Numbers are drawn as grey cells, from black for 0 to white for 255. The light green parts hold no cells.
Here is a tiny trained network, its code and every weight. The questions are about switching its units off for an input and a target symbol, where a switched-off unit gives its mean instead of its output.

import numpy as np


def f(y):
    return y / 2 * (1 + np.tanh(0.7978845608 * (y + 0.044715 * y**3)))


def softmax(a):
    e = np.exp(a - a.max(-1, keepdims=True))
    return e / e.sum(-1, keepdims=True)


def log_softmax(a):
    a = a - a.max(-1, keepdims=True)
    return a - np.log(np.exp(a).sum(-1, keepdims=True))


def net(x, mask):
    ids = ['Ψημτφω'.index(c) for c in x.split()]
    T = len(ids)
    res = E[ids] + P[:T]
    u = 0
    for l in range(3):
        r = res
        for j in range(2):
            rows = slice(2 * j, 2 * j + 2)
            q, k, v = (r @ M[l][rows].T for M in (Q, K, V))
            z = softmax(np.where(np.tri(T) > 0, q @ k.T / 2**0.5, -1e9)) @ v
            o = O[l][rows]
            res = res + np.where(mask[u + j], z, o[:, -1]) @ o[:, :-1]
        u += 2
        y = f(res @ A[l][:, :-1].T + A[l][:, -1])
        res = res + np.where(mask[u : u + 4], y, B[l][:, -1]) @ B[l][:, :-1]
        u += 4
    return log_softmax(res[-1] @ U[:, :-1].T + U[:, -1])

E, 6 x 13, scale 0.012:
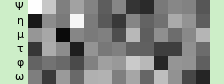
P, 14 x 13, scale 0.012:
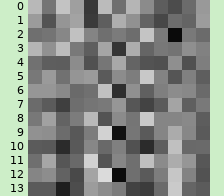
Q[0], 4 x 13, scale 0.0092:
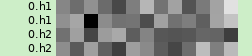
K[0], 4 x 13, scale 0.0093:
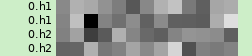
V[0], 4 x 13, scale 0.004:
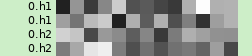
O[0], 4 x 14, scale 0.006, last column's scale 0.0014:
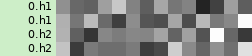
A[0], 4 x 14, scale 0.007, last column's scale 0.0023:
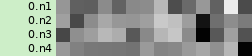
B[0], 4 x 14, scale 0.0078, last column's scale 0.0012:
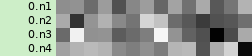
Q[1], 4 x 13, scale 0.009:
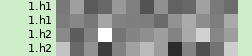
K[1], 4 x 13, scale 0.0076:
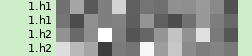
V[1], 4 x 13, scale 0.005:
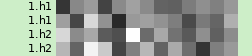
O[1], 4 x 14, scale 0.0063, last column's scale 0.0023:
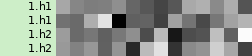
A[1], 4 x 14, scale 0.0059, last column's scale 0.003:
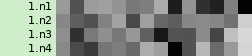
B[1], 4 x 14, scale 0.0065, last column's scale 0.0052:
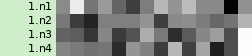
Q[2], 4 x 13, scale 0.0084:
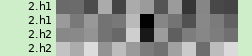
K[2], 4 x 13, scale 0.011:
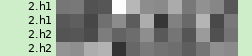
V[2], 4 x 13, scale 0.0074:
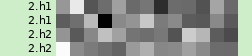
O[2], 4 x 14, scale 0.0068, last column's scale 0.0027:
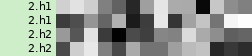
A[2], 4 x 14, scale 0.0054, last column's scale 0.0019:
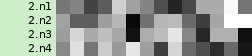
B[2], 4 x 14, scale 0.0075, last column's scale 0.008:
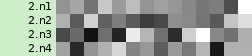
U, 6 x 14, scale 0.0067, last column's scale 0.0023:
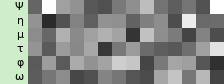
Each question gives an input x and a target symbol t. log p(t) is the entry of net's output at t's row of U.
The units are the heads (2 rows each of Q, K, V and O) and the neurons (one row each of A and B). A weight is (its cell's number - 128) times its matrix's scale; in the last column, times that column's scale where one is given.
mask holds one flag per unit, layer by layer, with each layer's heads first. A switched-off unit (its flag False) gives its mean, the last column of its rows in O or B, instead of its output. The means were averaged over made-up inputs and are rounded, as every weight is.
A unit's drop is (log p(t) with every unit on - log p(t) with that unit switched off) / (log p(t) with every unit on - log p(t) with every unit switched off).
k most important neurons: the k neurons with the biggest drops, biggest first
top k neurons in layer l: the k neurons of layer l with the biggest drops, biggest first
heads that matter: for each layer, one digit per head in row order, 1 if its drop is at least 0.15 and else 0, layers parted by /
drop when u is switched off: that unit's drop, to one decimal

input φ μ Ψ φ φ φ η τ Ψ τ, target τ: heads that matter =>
00 / 00 / 11
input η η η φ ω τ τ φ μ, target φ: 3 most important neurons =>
(2.n3 0.n3 0.n2)
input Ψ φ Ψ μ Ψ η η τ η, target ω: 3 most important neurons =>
(2.n3 2.n2 0.n3)
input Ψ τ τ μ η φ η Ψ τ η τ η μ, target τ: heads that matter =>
00 / 00 / 10
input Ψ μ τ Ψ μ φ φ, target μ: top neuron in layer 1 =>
(1.n4)
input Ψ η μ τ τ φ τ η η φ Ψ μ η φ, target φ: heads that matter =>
00 / 10 / 10
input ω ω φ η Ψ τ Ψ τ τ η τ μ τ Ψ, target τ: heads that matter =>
10 / 10 / 11
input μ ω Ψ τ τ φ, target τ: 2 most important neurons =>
(2.n2 0.n2)
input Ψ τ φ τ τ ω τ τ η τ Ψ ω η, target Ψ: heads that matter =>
00 / 10 / 11
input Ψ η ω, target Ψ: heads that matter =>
00 / 00 / 01
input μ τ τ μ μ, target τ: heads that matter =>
10 / 00 / 11
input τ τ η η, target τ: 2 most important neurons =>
(2.n2 0.n3)
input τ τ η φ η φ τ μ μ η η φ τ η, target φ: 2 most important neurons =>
(1.n3 2.n1)
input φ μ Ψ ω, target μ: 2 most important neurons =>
(2.n4 0.n1)
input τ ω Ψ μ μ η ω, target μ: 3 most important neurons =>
(2.n4 0.n1 1.n3)
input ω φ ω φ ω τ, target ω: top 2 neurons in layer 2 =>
(2.n3 2.n2)
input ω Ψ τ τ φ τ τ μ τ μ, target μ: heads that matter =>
00 / 00 / 10
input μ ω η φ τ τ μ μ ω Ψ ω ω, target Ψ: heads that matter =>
10 / 00 / 01
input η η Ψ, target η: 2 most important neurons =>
(2.n3 1.n4)
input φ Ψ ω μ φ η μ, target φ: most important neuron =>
(2.n1)
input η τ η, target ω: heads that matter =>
11 / 01 / 00
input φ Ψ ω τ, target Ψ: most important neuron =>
(1.n4)
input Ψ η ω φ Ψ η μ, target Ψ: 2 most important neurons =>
(1.n4 1.n3)
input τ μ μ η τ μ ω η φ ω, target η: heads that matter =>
00 / 00 / 11
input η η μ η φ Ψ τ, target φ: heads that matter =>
00 / 00 / 11
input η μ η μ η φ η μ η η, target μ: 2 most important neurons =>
(2.n4 0.n1)
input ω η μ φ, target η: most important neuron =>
(1.n3)
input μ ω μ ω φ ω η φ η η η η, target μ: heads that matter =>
10 / 01 / 10
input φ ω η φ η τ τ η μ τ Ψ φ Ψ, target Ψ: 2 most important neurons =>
(1.n4 1.n2)
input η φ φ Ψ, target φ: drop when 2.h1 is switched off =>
0.5
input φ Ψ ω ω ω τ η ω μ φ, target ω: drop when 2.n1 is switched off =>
0.2
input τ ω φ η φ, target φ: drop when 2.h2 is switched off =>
0.9
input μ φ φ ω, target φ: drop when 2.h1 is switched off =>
0.3
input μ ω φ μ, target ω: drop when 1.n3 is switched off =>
0.0
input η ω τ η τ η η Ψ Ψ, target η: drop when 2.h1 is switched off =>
0.2
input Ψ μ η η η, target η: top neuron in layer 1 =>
(1.n3)
